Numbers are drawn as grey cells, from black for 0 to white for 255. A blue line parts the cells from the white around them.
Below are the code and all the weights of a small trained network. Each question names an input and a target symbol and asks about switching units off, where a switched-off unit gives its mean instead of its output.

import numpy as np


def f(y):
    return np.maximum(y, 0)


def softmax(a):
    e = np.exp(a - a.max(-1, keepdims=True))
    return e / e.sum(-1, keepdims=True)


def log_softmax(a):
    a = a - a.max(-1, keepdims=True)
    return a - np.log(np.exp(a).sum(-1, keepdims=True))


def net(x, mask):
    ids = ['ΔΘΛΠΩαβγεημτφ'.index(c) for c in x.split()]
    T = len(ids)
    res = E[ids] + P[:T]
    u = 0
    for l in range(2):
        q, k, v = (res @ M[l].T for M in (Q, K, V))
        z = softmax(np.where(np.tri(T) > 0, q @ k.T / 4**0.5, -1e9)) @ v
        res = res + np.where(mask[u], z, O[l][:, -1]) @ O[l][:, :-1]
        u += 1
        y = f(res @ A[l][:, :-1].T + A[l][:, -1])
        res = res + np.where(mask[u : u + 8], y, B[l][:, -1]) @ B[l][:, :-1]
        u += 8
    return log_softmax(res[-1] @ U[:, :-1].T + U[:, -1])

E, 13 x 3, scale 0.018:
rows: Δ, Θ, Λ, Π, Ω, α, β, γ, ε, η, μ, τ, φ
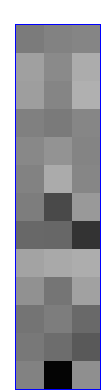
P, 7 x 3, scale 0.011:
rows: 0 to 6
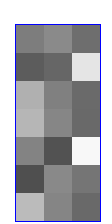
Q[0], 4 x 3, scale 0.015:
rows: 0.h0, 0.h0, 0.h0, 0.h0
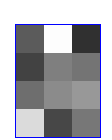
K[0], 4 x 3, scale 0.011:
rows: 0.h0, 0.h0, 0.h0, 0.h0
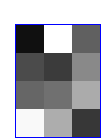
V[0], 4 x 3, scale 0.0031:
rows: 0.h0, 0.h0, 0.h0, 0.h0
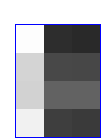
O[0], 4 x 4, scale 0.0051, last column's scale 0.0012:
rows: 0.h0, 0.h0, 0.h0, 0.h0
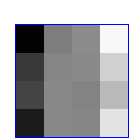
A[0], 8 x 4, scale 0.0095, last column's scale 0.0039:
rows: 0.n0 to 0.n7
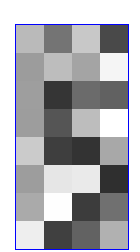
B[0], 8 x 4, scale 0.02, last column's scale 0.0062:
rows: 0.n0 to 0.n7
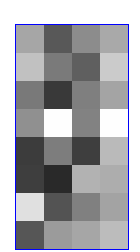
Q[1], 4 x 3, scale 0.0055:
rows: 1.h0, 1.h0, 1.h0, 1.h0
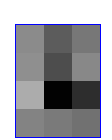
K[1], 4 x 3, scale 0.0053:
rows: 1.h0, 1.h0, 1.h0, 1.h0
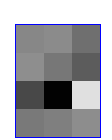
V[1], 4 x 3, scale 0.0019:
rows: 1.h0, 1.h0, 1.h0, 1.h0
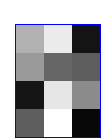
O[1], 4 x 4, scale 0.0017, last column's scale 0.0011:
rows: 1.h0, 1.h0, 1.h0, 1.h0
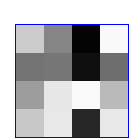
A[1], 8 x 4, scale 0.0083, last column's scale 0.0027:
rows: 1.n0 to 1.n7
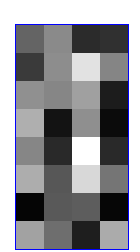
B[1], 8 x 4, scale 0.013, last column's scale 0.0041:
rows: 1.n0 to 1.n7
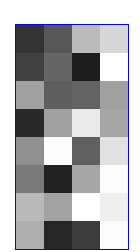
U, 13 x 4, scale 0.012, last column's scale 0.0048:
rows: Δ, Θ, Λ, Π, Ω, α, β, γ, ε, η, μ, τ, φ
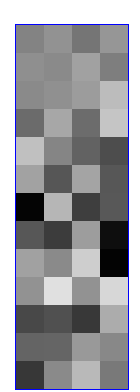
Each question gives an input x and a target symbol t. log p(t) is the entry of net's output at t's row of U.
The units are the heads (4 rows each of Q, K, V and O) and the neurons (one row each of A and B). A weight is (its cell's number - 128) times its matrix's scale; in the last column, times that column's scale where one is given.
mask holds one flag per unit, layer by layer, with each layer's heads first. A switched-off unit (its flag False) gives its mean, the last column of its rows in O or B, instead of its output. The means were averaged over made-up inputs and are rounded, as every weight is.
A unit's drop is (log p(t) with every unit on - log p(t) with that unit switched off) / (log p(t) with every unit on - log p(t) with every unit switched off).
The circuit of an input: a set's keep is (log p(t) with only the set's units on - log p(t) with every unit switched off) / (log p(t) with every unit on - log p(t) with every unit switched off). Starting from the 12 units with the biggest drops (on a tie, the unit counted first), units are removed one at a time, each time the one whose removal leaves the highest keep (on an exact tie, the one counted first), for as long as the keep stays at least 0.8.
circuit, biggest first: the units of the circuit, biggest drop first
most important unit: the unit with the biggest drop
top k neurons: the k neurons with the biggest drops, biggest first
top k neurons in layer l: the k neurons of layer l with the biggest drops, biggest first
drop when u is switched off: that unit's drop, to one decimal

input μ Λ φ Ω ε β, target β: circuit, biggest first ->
1.n1; 0.n1; 0.h0
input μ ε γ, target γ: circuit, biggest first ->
1.n6; 1.n0; 0.n3; 0.n4
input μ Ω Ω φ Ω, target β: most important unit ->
0.h0
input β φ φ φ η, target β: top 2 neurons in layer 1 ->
1.n1; 1.n4
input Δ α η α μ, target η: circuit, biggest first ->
0.n3; 0.n5; 1.n5
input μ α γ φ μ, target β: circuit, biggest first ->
0.h0; 1.n1; 0.n6
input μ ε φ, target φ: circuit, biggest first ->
1.n6; 0.n4; 0.n7
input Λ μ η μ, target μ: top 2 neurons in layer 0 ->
0.n3; 0.n4
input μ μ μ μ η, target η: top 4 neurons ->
1.n4; 0.n3; 0.n0; 1.n7
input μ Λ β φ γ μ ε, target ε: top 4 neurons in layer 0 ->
0.n5; 0.n6; 0.n1; 0.n4
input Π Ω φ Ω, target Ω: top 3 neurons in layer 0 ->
0.n6; 0.n1; 0.n5
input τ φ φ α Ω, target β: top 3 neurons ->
1.n1; 0.n5; 0.n6
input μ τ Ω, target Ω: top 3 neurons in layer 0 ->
0.n6; 0.n5; 0.n1
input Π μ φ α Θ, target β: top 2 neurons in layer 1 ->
1.n1; 1.n4
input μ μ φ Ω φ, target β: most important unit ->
1.n1
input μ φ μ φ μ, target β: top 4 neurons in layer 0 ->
0.n6; 0.n1; 0.n0; 0.n3
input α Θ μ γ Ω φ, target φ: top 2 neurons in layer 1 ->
1.n6; 1.n7
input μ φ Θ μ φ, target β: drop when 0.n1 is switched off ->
0.2
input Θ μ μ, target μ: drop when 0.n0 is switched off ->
-0.1
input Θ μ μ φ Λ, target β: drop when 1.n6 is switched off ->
0.1
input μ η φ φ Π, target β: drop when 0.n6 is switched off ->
0.1
